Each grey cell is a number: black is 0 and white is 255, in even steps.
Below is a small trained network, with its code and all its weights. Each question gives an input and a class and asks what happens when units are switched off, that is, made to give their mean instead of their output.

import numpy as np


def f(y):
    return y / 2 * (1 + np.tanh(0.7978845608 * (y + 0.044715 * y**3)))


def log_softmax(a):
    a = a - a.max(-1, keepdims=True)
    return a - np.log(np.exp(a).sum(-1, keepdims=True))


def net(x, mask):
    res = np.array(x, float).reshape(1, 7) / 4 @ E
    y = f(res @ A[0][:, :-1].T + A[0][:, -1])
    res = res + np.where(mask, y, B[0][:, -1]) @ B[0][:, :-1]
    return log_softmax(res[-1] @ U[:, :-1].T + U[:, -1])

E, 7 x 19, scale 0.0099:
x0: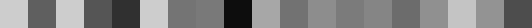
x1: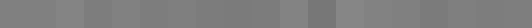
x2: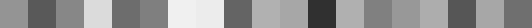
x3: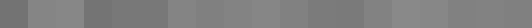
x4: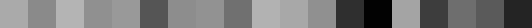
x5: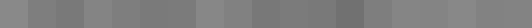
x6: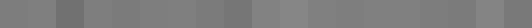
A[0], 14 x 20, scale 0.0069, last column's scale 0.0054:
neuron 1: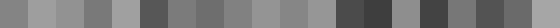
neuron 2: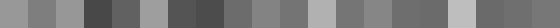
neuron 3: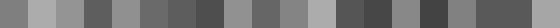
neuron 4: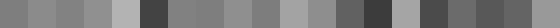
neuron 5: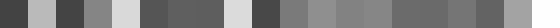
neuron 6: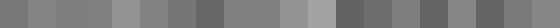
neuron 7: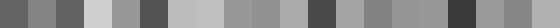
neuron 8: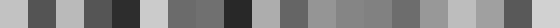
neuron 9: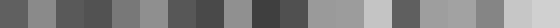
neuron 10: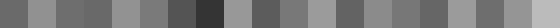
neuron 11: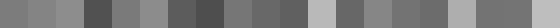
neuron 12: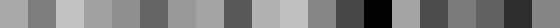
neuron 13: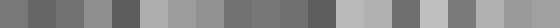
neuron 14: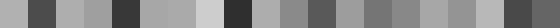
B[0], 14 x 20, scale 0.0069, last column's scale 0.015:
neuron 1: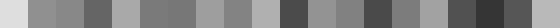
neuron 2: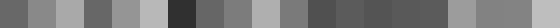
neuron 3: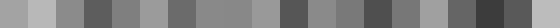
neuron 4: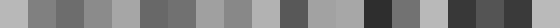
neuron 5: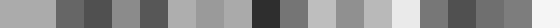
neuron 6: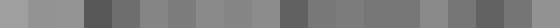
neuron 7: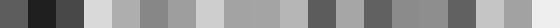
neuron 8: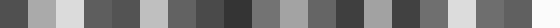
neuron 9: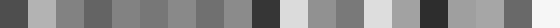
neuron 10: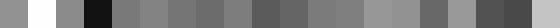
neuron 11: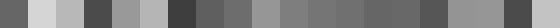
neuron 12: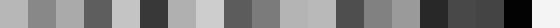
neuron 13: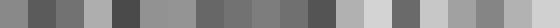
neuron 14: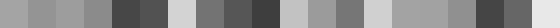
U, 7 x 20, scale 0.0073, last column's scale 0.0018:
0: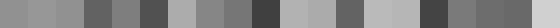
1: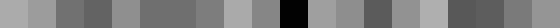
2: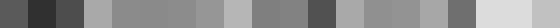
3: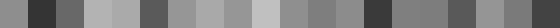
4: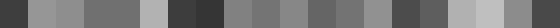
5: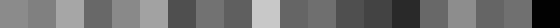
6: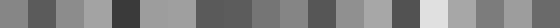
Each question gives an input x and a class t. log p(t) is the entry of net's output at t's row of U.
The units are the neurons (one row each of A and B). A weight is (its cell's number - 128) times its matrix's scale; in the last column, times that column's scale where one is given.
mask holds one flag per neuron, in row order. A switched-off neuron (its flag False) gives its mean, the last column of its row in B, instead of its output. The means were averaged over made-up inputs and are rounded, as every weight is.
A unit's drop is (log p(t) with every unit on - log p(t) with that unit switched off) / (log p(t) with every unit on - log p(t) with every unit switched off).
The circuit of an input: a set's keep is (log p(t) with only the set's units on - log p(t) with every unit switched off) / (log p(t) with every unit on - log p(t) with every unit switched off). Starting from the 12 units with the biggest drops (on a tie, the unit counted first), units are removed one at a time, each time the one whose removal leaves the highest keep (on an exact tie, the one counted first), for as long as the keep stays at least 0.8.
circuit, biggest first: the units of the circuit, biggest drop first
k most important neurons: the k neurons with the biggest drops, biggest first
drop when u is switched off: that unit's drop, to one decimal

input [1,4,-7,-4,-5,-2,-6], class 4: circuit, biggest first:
neuron 12
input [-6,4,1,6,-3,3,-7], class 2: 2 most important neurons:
neuron 12; neuron 7
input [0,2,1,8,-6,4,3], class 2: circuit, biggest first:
neuron 12; neuron 8; neuron 14
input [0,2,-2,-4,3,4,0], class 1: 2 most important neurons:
neuron 8; neuron 9
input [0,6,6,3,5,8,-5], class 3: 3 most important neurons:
neuron 7; neuron 9; neuron 5
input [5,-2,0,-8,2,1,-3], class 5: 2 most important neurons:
neuron 5; neuron 9
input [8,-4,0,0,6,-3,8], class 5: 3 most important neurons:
neuron 5; neuron 8; neuron 9
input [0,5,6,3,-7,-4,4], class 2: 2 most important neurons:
neuron 7; neuron 8
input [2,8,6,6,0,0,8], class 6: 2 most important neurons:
neuron 5; neuron 9
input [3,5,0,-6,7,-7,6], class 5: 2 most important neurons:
neuron 5; neuron 9
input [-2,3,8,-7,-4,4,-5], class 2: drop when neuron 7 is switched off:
0.1
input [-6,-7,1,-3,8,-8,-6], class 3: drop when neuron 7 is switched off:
0.2
